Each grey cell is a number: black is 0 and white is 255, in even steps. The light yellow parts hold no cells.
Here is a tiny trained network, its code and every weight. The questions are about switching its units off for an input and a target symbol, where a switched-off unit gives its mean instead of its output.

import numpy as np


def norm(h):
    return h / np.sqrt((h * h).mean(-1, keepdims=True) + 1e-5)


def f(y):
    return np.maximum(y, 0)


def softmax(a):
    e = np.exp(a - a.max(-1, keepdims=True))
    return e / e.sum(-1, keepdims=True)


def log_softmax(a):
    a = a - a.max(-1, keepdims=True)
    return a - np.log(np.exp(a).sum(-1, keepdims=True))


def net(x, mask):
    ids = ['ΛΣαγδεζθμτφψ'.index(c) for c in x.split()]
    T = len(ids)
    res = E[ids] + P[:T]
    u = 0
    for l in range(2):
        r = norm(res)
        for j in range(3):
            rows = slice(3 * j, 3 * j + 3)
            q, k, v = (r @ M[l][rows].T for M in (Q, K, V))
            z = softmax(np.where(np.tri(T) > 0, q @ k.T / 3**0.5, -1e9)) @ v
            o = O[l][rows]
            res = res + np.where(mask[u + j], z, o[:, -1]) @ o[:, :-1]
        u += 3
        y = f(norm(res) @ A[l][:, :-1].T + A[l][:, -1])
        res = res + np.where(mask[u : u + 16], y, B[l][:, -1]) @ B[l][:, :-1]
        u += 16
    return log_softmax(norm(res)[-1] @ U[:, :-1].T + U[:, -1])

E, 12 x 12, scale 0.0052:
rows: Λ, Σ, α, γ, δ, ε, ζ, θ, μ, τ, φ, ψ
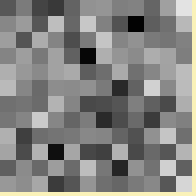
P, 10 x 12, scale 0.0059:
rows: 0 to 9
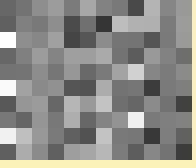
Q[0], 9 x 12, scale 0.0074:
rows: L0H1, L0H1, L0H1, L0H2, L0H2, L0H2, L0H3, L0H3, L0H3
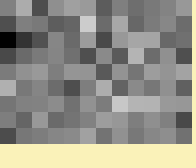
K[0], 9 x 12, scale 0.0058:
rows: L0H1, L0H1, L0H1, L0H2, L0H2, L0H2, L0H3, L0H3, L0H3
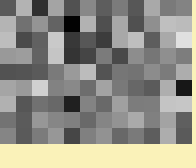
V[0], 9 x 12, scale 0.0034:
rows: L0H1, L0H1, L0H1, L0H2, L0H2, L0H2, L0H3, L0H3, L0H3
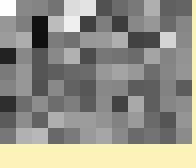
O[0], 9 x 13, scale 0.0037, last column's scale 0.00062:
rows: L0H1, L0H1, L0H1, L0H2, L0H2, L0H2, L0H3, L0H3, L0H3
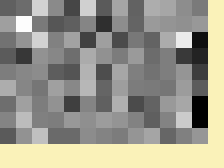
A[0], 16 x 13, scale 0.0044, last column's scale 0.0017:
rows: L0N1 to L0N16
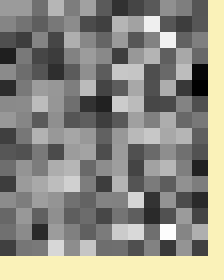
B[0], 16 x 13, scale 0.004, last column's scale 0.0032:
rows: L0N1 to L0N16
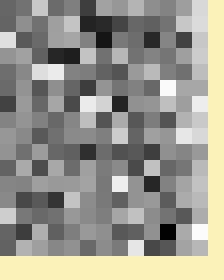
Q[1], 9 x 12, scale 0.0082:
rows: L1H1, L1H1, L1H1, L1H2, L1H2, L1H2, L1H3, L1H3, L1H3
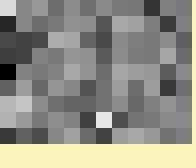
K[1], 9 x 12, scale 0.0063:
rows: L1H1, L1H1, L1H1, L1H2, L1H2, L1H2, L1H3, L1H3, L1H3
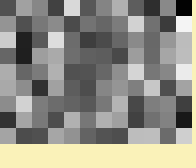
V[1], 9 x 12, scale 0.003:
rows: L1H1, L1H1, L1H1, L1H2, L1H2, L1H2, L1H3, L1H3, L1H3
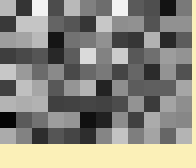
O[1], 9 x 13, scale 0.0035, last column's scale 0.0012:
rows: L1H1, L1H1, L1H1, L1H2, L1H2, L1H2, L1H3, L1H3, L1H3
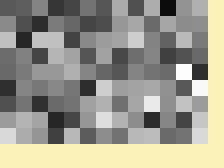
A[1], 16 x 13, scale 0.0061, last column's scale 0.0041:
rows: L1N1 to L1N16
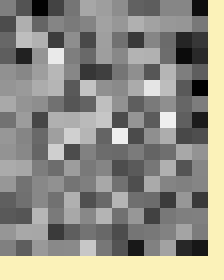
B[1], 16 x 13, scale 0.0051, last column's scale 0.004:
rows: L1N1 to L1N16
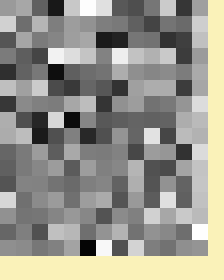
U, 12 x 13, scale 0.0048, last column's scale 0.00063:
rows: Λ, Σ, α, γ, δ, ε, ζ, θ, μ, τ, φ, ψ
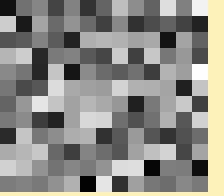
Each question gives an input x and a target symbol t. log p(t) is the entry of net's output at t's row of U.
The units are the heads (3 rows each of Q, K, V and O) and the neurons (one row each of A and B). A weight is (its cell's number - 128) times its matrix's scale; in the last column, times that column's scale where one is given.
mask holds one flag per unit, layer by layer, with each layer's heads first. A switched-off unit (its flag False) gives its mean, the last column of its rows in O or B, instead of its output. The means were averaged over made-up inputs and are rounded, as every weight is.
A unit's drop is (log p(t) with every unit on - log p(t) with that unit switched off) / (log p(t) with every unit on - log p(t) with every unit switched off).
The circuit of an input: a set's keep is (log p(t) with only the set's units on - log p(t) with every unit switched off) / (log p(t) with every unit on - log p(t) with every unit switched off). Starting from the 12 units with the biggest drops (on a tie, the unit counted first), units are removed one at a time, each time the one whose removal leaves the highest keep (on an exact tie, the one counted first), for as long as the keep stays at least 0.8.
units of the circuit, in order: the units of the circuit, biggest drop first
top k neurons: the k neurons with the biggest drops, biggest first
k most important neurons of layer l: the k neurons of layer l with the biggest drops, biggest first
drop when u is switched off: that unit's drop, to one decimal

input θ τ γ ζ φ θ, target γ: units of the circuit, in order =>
[L0H1; L1H3; L1N15]
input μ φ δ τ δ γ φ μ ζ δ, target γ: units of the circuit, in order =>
[L1N9]
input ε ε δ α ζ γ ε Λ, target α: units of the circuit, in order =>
[L0N15; L0N4]
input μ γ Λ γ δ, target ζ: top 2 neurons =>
[L0N7; L0N15]
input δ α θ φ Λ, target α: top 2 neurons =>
[L0N5; L0N4]
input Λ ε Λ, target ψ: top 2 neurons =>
[L0N4; L0N5]
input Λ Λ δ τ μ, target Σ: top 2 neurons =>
[L0N3; L1N13]
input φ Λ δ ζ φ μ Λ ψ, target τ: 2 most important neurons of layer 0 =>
[L0N5; L0N7]
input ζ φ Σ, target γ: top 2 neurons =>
[L0N1; L0N14]
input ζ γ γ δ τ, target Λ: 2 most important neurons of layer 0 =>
[L0N7; L0N5]
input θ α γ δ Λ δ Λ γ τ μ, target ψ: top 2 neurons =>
[L1N16; L0N3]
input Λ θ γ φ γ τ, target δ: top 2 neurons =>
[L1N8; L0N7]
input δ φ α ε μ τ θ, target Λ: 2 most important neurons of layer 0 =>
[L0N6; L0N7]
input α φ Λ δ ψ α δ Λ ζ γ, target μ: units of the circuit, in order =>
[L1N3]
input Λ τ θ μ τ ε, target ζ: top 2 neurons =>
[L0N3; L1N15]
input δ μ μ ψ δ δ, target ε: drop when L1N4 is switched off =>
0.2
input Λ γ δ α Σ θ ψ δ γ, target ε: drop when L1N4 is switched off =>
0.4
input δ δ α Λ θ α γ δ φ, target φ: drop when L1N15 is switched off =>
0.0
